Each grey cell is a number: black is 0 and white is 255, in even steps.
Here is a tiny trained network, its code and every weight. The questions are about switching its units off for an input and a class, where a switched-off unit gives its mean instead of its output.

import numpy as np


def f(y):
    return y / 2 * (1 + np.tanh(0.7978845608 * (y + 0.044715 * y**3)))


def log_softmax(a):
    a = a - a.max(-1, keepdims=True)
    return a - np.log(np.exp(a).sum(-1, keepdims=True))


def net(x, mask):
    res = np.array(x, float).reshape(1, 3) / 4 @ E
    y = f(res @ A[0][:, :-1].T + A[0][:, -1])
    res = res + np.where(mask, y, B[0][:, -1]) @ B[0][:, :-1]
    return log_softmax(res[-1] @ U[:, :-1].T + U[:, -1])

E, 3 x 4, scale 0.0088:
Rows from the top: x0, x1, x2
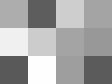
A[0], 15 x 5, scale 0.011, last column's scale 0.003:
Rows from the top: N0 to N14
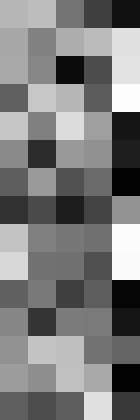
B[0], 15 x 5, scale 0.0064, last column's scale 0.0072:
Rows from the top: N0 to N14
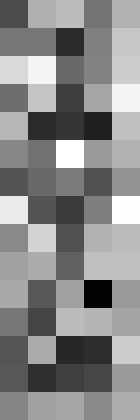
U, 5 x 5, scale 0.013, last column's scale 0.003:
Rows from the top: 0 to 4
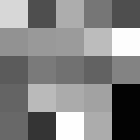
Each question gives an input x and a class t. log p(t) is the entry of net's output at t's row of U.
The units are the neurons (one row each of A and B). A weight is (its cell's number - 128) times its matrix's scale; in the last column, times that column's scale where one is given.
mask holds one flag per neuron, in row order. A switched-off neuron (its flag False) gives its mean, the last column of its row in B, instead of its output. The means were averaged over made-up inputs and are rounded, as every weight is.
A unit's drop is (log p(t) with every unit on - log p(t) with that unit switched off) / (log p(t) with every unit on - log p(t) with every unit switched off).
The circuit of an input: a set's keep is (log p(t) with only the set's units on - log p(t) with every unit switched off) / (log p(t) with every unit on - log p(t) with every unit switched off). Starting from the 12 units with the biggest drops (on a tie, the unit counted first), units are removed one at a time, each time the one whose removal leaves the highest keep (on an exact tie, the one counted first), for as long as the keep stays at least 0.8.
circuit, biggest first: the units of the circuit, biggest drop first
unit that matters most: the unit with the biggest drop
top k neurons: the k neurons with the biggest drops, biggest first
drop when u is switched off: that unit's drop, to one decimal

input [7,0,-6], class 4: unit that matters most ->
N5
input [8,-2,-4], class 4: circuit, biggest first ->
[N5 N7]
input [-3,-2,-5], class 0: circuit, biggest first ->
[N7 N3]
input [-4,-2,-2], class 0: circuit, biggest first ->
[N7 N3 N12]
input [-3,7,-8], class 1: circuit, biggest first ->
[N8 N9]
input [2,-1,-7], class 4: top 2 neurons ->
[N5 N11]
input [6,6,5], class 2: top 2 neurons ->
[N4 N12]
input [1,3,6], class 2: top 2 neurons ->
[N12 N2]
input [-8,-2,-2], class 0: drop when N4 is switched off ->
0.0
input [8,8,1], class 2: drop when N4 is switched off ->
0.1
